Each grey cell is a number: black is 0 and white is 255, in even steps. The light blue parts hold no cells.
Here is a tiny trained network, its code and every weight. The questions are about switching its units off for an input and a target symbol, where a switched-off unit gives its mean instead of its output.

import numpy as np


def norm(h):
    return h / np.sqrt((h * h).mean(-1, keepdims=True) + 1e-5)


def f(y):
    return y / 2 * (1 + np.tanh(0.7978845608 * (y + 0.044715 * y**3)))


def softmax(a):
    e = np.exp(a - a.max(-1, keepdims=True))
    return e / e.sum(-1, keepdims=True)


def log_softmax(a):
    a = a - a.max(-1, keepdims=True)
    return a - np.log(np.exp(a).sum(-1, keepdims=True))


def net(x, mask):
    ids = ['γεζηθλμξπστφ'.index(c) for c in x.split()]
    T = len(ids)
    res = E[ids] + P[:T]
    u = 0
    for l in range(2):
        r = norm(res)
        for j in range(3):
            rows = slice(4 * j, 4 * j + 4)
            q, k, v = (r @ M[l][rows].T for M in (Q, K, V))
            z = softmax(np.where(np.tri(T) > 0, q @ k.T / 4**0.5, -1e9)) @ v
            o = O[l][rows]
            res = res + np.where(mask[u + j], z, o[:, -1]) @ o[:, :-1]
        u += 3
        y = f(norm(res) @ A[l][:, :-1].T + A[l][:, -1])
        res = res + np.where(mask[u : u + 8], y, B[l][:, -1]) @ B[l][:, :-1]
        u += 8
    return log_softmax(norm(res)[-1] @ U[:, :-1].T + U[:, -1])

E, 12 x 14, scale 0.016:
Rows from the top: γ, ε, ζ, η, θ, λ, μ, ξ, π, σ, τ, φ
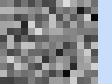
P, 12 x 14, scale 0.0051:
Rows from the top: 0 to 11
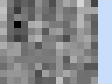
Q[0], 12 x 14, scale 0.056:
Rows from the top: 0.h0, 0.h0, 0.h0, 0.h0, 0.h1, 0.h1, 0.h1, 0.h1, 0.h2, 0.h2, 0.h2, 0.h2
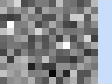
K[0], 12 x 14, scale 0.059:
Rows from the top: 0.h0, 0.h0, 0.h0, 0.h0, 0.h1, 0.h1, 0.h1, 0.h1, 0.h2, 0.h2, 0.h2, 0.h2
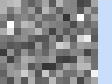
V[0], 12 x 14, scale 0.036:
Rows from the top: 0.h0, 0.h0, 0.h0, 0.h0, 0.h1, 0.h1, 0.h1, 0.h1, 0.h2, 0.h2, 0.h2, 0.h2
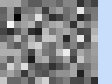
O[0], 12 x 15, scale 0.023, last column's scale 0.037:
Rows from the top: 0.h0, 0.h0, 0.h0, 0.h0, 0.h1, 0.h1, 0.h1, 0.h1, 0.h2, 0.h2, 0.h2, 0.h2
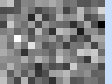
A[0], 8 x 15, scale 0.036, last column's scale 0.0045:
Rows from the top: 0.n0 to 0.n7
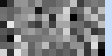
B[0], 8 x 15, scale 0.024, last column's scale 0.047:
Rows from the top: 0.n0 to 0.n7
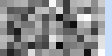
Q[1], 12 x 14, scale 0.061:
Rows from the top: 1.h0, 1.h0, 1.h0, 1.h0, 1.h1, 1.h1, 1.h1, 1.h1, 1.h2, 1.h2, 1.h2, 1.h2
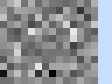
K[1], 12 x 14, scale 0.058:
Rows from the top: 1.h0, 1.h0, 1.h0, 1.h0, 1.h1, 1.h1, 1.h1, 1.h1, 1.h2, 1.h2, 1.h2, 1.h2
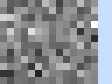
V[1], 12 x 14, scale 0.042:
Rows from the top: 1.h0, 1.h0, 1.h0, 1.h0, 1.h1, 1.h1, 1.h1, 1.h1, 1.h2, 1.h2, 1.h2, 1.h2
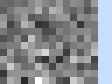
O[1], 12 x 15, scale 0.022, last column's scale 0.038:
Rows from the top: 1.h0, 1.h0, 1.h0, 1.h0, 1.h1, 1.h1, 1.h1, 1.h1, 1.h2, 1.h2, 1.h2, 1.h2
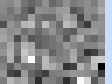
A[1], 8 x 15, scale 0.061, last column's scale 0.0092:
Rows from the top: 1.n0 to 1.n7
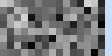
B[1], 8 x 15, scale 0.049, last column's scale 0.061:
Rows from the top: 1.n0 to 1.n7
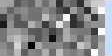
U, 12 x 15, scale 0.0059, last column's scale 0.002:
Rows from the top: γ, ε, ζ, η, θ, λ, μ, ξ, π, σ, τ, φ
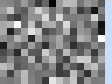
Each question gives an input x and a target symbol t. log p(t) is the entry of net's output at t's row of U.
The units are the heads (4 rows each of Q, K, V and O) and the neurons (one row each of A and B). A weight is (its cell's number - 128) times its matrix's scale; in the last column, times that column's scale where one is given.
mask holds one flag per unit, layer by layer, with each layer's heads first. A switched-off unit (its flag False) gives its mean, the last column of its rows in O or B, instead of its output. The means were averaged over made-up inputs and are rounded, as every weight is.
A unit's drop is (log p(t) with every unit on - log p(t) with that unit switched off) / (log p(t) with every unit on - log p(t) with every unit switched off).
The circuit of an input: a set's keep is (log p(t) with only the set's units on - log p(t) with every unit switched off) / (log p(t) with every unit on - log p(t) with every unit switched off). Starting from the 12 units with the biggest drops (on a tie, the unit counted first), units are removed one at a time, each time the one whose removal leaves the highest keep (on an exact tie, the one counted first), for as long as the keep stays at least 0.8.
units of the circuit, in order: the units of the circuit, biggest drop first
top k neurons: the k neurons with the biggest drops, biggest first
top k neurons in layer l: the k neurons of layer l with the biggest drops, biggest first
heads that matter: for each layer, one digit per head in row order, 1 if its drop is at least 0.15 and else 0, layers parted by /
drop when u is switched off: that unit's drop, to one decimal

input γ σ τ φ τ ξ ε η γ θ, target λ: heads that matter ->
100 / 001
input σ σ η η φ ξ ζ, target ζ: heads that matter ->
010 / 000
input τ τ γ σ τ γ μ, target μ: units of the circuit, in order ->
0.h0, 1.n3
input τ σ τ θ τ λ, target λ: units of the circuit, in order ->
0.h0, 0.n3, 1.n6
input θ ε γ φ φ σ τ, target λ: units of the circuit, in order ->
0.h0, 0.h1, 1.h2, 1.n6
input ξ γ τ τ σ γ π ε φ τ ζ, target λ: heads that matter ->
101 / 101
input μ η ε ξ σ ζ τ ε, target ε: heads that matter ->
011 / 010
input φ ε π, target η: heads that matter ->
111 / 001
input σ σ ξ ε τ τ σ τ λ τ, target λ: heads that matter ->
100 / 101
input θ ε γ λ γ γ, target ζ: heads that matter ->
111 / 001
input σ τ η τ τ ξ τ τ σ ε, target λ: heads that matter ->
100 / 101
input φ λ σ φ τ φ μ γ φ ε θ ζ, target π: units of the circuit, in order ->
0.h0, 1.h2, 0.h1
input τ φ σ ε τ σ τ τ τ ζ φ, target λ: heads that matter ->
100 / 001
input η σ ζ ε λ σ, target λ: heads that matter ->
100 / 000
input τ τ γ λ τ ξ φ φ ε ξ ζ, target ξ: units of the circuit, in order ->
0.h1, 1.n1
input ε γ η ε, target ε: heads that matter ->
111 / 101
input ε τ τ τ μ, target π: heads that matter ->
110 / 000
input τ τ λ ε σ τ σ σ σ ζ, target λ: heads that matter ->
100 / 011
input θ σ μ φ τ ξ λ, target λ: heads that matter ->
000 / 000
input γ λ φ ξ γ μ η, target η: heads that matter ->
100 / 000
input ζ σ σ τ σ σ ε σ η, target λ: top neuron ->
0.n5
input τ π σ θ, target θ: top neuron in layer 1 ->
1.n1
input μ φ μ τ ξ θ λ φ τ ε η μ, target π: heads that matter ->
010 / 000
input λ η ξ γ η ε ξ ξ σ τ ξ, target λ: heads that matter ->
110 / 011
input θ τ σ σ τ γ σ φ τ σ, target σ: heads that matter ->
000 / 000
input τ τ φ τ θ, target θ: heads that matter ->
001 / 000
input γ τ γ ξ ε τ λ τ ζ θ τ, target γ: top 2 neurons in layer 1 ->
1.n5, 1.n1
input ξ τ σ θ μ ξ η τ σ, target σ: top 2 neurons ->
0.n2, 1.n0
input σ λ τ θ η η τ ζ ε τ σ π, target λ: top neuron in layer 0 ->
0.n5
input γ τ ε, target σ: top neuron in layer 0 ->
0.n7
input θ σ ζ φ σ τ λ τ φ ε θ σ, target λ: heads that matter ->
100 / 001
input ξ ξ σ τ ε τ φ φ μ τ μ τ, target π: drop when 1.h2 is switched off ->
0.1
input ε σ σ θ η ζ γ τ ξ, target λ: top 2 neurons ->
1.n6, 0.n7
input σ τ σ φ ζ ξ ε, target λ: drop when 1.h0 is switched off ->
0.3
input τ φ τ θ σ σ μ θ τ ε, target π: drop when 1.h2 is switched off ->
0.6
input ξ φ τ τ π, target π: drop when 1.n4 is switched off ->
0.0
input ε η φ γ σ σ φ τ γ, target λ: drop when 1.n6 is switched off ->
0.4
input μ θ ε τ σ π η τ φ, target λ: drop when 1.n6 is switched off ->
0.1
